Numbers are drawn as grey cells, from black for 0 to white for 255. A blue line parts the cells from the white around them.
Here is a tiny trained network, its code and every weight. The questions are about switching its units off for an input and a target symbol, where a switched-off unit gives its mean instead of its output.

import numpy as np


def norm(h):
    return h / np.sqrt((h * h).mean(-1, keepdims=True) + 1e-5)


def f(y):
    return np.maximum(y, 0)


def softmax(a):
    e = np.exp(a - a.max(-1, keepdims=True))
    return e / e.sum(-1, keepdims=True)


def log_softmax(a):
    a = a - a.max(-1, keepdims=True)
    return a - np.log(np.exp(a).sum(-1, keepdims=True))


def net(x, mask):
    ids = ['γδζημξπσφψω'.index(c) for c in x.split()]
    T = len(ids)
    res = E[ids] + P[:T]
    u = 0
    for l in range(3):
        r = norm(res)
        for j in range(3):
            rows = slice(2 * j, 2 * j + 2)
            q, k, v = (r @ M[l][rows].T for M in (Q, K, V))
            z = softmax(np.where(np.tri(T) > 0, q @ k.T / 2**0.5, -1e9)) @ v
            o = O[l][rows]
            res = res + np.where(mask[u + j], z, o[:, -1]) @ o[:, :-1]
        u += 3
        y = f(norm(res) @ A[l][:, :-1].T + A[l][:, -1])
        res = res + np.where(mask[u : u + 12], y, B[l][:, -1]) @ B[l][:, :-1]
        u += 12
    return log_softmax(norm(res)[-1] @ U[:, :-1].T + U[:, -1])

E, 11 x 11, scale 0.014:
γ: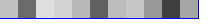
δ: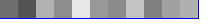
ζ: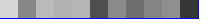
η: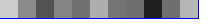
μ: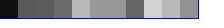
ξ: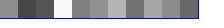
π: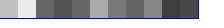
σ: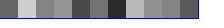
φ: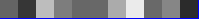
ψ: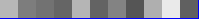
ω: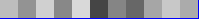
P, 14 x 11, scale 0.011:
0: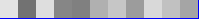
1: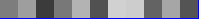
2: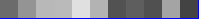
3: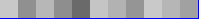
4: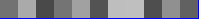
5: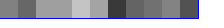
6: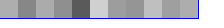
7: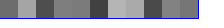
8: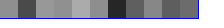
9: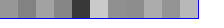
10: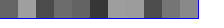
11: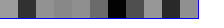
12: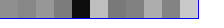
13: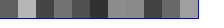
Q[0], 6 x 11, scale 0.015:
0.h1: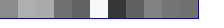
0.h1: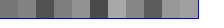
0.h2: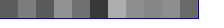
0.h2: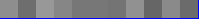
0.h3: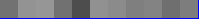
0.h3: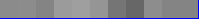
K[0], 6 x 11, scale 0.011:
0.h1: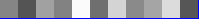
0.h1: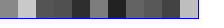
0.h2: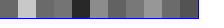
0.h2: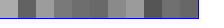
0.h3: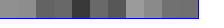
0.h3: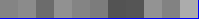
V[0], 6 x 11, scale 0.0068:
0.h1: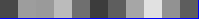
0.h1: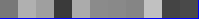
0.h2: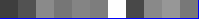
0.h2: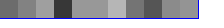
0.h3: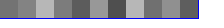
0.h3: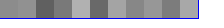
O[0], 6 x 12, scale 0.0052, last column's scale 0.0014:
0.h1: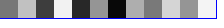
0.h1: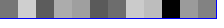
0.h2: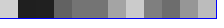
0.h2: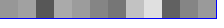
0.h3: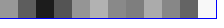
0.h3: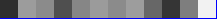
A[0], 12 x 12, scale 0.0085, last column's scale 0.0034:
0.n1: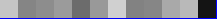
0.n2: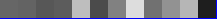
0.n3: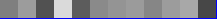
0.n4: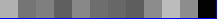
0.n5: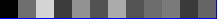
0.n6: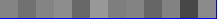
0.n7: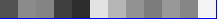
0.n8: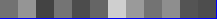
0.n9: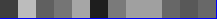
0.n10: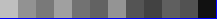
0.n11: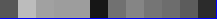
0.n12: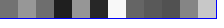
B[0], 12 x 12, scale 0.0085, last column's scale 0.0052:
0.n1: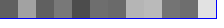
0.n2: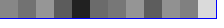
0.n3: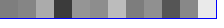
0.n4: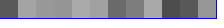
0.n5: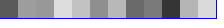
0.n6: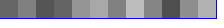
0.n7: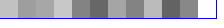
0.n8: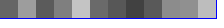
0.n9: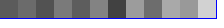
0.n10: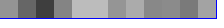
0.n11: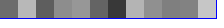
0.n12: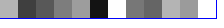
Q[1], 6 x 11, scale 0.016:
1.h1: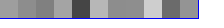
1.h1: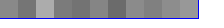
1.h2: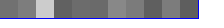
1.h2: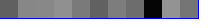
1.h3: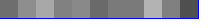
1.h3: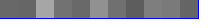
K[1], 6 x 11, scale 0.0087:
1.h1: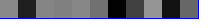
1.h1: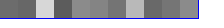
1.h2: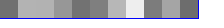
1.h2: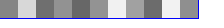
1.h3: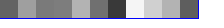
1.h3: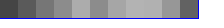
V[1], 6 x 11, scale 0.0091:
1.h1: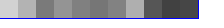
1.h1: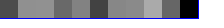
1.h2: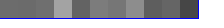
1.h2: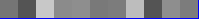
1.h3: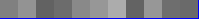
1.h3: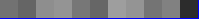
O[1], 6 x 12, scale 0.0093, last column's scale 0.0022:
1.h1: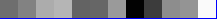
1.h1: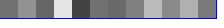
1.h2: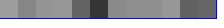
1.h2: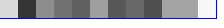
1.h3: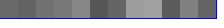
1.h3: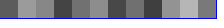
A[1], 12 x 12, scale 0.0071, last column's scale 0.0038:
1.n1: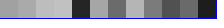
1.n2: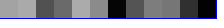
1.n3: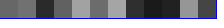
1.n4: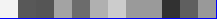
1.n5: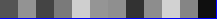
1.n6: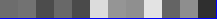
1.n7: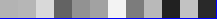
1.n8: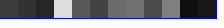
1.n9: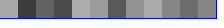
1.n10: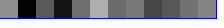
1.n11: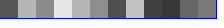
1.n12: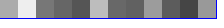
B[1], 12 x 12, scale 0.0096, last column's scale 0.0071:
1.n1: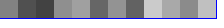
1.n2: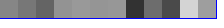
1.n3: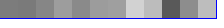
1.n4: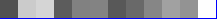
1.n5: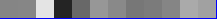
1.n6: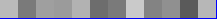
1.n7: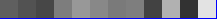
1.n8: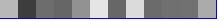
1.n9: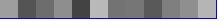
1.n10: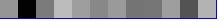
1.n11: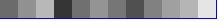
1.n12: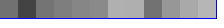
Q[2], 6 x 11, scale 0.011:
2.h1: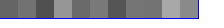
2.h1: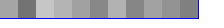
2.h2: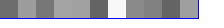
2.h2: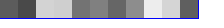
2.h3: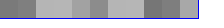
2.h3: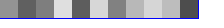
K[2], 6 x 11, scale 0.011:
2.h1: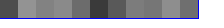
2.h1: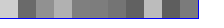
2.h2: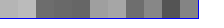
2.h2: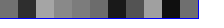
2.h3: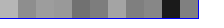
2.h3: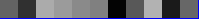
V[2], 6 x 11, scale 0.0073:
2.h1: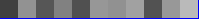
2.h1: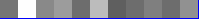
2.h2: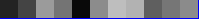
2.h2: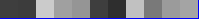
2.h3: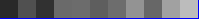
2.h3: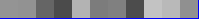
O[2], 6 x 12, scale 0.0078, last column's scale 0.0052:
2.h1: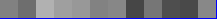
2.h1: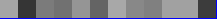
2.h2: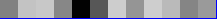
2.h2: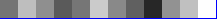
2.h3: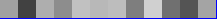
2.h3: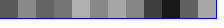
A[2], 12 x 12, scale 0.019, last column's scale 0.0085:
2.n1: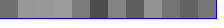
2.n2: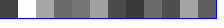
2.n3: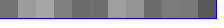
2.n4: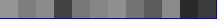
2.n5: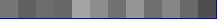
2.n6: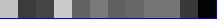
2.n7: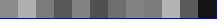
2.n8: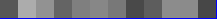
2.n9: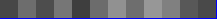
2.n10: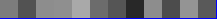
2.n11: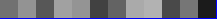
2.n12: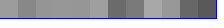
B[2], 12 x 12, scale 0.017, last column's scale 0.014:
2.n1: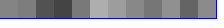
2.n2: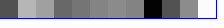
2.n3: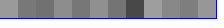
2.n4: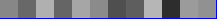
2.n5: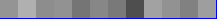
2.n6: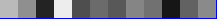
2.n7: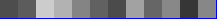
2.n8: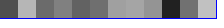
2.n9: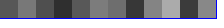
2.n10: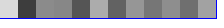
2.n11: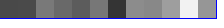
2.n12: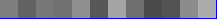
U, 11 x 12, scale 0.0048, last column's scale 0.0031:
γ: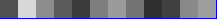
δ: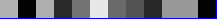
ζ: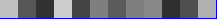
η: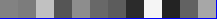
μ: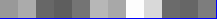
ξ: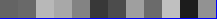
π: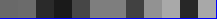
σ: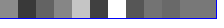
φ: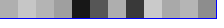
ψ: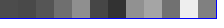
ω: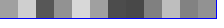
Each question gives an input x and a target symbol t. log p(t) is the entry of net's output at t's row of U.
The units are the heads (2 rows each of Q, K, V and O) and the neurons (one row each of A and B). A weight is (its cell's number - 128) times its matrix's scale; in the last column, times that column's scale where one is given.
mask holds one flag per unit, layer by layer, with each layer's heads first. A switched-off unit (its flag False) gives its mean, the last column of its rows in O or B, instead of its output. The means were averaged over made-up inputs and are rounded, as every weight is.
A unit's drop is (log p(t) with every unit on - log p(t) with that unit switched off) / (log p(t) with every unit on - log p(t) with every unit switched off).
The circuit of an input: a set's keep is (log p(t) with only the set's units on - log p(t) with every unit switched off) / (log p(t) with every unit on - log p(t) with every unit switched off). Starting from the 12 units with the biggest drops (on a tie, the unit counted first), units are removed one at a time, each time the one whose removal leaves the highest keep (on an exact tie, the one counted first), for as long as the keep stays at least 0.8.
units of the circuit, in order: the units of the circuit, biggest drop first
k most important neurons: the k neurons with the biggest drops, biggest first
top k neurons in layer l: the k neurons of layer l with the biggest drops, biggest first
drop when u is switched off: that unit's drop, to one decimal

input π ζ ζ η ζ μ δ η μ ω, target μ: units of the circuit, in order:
[1.h1, 2.n2]
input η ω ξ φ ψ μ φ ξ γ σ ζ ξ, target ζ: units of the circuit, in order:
[2.n6]
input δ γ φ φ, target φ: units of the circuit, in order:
[2.n2, 1.h1, 2.h2]
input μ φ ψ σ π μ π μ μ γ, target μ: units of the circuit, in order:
[1.h1, 2.n2]
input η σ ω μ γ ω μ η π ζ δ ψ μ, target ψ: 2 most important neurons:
[2.n11, 1.n6]
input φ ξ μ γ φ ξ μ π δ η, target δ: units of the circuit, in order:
[1.h1, 2.n2, 2.n8]
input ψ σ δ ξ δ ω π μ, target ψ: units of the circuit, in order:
[2.n11, 2.h2]
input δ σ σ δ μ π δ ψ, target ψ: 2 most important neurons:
[0.n12, 2.n11]
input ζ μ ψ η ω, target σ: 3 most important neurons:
[0.n12, 2.n2, 0.n5]
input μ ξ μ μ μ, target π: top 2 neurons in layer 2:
[2.n9, 2.n2]
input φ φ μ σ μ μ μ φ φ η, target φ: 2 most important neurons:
[1.n4, 2.n2]
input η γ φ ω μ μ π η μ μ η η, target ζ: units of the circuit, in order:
[1.n10, 2.n6]
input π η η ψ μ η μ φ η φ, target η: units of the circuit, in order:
[1.h1, 2.n4, 2.n2]
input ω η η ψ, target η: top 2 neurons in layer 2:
[2.n4, 2.n2]
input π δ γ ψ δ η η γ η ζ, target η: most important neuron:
[2.n4]
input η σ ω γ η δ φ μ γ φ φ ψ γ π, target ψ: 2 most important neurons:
[2.n11, 1.n3]
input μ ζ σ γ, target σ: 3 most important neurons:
[1.n7, 2.n12, 2.n2]
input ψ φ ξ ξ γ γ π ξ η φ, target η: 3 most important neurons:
[2.n4, 0.n7, 2.n2]
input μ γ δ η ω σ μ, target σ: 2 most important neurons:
[2.n12, 2.n2]
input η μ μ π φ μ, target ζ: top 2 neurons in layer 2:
[2.n6, 2.n2]
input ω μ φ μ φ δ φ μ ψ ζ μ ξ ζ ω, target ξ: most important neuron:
[2.n7]
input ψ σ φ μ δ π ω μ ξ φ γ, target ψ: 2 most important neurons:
[0.n12, 2.n11]
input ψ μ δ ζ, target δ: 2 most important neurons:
[1.n4, 0.n7]
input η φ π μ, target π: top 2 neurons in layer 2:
[2.n9, 2.n1]
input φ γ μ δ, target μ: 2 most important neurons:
[2.n2, 0.n12]
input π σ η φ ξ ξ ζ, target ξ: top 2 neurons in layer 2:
[2.n7, 2.n2]
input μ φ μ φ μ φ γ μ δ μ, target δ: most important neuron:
[1.n4]
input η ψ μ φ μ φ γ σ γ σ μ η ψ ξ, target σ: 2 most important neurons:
[0.n12, 2.n2]
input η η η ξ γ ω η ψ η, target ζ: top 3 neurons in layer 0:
[0.n5, 0.n7, 0.n11]
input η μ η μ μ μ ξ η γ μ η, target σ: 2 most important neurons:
[0.n12, 2.n2]
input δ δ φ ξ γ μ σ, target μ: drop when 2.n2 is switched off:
0.2
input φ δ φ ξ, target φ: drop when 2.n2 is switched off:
0.2
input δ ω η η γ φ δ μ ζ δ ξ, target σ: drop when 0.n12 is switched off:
0.1
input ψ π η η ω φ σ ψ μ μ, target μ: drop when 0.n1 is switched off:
0.0
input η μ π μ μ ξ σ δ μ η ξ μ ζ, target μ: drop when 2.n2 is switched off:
0.2
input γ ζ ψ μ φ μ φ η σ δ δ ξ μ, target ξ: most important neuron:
[1.n6]
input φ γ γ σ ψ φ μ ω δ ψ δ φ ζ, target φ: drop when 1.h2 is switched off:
0.1
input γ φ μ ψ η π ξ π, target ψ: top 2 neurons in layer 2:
[2.n11, 2.n2]
